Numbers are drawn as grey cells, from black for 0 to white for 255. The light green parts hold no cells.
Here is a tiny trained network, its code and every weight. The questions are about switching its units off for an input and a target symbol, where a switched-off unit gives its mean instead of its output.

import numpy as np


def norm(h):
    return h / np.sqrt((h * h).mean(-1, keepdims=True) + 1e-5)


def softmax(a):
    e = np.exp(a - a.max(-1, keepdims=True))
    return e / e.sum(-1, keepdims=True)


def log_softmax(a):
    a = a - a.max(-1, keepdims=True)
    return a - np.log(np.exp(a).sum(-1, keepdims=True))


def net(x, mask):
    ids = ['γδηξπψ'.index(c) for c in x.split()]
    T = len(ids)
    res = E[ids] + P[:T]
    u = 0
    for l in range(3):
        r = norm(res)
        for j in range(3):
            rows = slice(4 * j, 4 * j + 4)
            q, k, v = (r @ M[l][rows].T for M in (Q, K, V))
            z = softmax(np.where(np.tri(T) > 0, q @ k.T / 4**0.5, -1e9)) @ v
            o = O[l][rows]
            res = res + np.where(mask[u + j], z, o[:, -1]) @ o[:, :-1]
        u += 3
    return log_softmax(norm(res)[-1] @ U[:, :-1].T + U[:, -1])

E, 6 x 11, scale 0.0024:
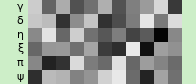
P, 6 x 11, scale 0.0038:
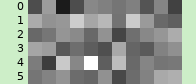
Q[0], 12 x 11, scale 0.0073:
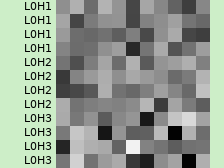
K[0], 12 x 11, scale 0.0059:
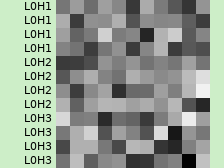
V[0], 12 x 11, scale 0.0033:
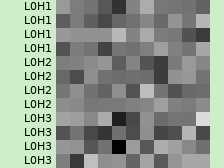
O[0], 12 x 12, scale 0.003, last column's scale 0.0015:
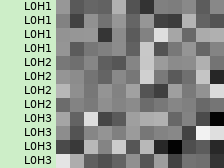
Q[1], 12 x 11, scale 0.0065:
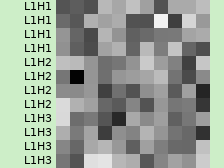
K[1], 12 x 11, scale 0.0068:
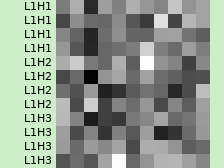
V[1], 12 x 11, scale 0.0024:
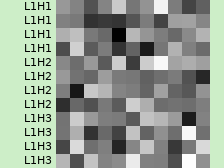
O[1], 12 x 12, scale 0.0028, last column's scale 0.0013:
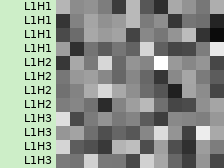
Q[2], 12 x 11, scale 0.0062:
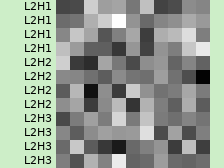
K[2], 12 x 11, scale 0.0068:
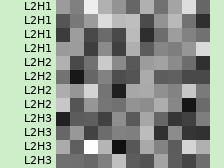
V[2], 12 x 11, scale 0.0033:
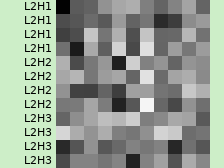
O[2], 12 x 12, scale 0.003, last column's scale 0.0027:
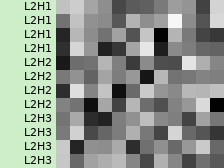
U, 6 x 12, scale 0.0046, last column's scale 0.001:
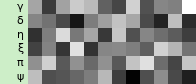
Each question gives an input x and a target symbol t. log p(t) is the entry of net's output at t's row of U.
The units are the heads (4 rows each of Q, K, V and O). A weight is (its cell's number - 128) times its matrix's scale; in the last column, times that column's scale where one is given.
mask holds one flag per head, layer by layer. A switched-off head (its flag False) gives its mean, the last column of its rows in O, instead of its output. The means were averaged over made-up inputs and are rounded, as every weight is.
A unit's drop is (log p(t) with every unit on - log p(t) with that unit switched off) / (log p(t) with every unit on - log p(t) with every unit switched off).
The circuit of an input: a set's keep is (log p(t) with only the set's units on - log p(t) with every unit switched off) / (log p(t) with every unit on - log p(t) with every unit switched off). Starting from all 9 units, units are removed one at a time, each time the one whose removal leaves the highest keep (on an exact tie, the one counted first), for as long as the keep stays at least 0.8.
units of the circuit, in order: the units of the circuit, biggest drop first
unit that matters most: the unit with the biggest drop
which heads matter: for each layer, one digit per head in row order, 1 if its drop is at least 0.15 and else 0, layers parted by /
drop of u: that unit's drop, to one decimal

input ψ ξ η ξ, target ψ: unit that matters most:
L0H3
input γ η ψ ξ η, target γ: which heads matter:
001 / 000 / 100
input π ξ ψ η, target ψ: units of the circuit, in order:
[L1H3 L0H3]
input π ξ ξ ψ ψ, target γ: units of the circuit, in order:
[L0H3 L2H1]
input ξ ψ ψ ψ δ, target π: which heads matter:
001 / 000 / 000
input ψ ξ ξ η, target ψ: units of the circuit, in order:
[L0H3 L1H3]
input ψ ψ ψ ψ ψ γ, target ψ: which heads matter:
101 / 000 / 000
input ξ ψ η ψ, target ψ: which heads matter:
001 / 000 / 010
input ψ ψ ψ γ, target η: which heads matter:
001 / 001 / 100
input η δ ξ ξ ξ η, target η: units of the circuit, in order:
[L0H3 L1H1]
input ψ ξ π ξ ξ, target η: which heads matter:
000 / 001 / 100
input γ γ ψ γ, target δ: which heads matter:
001 / 001 / 000
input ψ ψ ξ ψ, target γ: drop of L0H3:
0.2
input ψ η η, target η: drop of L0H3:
1.5
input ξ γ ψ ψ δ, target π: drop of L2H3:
0.1
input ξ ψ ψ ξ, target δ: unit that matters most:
L2H3
